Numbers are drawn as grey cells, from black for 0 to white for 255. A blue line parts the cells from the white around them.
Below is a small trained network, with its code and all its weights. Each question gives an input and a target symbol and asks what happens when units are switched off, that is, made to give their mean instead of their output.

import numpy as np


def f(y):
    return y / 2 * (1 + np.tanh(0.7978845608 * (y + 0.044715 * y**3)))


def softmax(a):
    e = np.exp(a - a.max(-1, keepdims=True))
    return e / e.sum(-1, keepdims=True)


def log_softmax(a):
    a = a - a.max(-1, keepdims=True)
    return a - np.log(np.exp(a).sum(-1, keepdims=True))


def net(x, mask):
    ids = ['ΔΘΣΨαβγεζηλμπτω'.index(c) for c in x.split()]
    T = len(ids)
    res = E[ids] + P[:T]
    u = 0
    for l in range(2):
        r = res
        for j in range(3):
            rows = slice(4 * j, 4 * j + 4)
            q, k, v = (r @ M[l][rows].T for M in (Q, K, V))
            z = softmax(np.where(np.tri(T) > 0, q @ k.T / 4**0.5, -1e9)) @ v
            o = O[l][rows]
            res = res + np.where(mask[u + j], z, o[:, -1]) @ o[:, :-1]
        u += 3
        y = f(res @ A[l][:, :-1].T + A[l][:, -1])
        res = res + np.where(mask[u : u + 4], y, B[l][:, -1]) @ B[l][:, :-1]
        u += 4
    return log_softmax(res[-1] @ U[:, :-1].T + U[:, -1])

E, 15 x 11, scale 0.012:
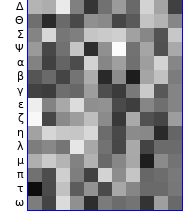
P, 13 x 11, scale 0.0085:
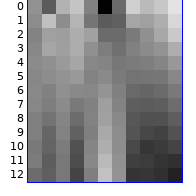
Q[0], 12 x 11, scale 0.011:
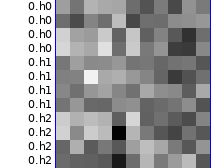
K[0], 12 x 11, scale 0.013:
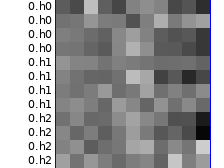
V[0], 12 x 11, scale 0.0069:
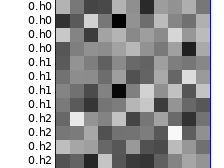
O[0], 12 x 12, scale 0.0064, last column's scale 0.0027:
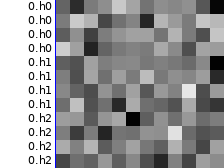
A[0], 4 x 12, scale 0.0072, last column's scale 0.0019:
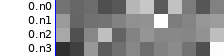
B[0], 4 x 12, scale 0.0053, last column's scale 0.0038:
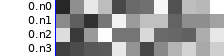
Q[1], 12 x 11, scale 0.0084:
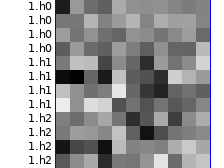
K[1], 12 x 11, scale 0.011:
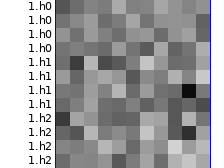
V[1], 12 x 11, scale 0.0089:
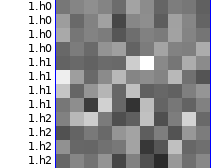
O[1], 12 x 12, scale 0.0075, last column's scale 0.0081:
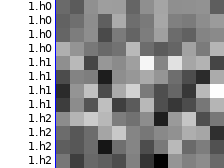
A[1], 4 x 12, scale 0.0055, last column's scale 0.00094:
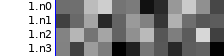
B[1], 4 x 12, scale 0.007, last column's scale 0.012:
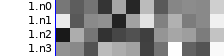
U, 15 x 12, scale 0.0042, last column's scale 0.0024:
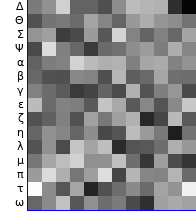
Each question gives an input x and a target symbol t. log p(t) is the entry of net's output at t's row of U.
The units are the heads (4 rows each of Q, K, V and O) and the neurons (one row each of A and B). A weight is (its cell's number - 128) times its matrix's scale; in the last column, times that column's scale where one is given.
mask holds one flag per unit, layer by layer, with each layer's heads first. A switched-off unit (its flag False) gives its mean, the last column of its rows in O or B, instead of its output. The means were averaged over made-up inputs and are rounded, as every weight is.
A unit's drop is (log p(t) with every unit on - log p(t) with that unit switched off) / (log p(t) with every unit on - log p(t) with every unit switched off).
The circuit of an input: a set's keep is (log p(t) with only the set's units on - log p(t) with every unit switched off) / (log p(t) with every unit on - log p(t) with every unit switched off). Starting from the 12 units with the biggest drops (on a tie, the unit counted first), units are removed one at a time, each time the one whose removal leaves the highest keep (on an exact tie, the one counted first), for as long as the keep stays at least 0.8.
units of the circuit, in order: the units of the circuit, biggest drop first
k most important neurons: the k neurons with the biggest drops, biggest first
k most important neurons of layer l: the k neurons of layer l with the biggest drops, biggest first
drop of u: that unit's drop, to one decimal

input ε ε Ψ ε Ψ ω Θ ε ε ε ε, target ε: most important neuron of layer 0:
0.n0
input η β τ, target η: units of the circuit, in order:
1.h1, 0.h2, 1.n3, 0.h1
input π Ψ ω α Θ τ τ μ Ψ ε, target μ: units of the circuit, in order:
1.h2, 0.h2, 0.n3
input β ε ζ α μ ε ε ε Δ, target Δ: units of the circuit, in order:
0.h2, 0.n0, 1.h1
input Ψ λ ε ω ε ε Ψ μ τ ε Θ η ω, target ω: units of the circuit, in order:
1.h1, 0.h0, 1.n0, 1.h2
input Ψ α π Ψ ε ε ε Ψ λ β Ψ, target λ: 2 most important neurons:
0.n2, 1.n3
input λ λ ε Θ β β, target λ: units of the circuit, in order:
0.h2, 1.h1, 1.n3
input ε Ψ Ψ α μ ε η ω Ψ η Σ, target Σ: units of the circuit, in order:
0.h2, 1.h1, 0.h0, 0.n1
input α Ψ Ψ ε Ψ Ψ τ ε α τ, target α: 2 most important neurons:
0.n3, 0.n0
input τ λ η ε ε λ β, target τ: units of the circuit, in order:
1.h1, 0.h0
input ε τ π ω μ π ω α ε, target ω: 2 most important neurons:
1.n0, 1.n3
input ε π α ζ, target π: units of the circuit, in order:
0.h0, 1.h1
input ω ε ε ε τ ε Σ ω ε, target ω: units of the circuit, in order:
0.h0, 1.h1, 1.n0, 1.h2
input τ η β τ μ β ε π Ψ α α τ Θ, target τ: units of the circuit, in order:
1.h1, 0.h2, 0.h0
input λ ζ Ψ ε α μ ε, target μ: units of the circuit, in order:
1.h2, 0.h2
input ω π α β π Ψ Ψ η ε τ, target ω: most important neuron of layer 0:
0.n3
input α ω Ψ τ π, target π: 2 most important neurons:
1.n1, 0.n3
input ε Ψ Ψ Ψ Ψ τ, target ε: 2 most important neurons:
0.n3, 1.n1
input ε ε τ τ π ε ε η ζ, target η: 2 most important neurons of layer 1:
1.n3, 1.n1
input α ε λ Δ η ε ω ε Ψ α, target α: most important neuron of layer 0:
0.n3
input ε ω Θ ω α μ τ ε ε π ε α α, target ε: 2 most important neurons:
1.n1, 0.n2
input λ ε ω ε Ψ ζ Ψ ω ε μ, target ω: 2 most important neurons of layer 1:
1.n0, 1.n3
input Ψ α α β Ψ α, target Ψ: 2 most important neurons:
1.n2, 0.n2
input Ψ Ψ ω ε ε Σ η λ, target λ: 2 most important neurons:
1.n3, 1.n1
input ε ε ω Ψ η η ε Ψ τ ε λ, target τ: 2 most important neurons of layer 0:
0.n3, 0.n2
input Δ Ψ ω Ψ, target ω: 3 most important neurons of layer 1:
1.n0, 1.n3, 1.n1
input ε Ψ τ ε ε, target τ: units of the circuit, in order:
1.h1
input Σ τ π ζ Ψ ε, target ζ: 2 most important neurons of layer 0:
0.n1, 0.n0
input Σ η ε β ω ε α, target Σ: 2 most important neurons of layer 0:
0.n1, 0.n2
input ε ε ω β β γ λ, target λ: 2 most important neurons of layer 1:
1.n3, 1.n1
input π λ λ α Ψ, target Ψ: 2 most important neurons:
1.n2, 0.n0
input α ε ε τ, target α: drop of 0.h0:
0.6
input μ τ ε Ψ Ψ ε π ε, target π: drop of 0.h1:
0.0
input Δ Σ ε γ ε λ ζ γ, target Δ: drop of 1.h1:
0.4
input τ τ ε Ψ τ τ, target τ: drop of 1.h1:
0.9
